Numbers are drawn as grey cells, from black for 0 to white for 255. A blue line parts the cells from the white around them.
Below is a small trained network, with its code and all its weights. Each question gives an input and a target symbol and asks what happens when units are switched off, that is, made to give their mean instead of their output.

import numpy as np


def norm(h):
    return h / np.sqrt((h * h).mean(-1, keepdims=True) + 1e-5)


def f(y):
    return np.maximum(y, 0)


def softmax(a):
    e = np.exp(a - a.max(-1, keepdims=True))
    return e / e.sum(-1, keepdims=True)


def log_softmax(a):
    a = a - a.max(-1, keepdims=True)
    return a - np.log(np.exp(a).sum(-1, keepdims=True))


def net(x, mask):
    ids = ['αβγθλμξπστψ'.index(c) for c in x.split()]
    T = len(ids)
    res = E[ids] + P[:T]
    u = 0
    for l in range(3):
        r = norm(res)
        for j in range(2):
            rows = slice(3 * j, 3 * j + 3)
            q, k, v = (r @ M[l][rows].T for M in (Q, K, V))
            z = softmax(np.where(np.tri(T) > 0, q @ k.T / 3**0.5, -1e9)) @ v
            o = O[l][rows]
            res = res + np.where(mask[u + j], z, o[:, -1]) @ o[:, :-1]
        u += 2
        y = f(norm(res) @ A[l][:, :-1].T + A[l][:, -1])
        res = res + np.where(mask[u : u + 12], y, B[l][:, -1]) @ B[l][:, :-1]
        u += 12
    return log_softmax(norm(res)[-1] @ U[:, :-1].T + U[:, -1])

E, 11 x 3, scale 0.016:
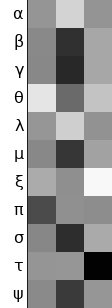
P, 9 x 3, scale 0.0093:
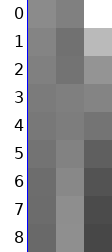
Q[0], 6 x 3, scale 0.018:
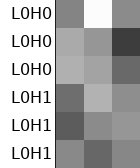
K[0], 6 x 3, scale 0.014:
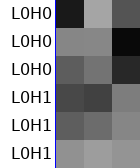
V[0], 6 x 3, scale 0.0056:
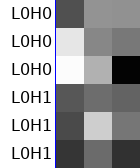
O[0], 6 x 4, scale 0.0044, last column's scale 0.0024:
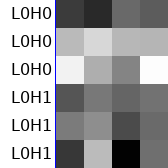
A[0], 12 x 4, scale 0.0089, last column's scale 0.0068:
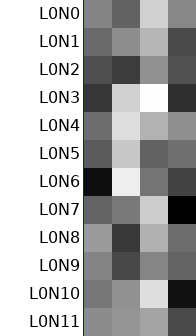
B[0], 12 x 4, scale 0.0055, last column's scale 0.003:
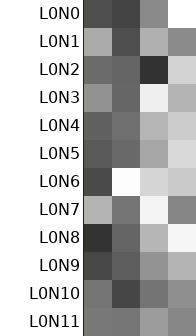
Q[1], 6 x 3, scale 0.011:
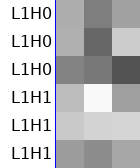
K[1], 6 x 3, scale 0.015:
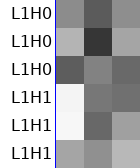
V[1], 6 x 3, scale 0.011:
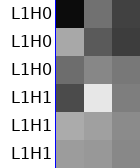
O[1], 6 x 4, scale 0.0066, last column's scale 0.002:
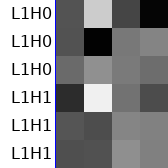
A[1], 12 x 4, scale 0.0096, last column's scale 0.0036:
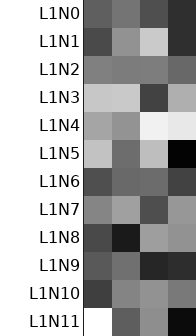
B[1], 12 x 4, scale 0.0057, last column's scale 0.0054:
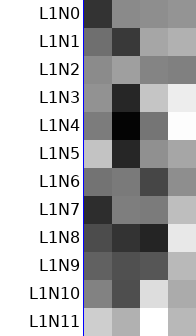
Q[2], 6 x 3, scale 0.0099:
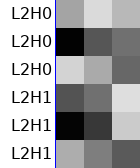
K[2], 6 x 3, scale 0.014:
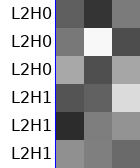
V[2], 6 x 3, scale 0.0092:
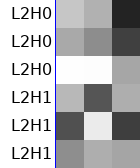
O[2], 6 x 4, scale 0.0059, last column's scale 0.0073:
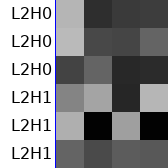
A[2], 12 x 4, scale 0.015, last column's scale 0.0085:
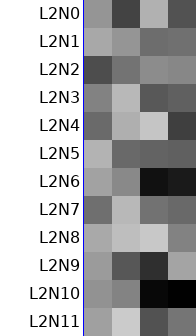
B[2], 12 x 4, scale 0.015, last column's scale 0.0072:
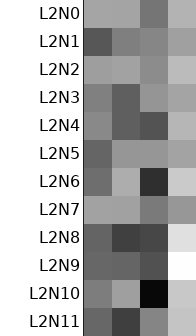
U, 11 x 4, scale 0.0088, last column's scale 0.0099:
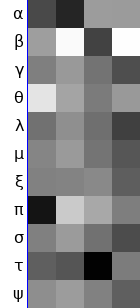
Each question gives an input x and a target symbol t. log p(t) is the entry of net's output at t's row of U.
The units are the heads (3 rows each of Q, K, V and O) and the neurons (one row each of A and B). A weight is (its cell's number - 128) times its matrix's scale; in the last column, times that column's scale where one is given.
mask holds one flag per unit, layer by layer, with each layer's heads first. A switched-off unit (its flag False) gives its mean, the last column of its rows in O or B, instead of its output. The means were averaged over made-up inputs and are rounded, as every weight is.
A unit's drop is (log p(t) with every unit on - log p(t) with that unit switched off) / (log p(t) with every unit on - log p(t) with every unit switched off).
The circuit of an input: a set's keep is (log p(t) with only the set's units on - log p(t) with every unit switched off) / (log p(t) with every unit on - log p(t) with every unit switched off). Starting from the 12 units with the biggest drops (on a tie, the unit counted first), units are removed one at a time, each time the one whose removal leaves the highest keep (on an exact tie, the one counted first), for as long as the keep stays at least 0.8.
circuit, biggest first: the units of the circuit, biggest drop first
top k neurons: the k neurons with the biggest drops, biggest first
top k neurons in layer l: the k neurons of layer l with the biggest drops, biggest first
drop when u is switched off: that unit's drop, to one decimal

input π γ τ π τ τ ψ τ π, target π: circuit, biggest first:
L2N10, L0N6
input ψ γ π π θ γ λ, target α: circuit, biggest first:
L1H1, L2N10
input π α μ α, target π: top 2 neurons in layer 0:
L0N6, L0N8
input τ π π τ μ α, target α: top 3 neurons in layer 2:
L2N10, L2N6, L2N9
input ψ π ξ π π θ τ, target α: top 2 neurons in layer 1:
L1N8, L1N4
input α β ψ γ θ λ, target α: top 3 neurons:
L2N8, L2N10, L2N6
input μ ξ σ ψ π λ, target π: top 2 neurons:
L0N6, L2N9
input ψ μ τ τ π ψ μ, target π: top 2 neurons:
L1N3, L2N8
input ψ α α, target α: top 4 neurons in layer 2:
L2N8, L2N10, L2N6, L2N9
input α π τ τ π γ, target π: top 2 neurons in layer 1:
L1N3, L1N4
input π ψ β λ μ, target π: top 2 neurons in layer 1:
L1N8, L1N4
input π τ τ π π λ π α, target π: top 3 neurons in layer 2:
L2N10, L2N6, L2N9
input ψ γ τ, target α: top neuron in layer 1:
L1N8
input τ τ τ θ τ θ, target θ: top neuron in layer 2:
L2N0
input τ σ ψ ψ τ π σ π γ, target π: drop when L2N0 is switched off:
0.0
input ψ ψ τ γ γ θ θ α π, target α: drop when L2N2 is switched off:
-0.1
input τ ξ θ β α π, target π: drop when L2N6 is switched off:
-0.1
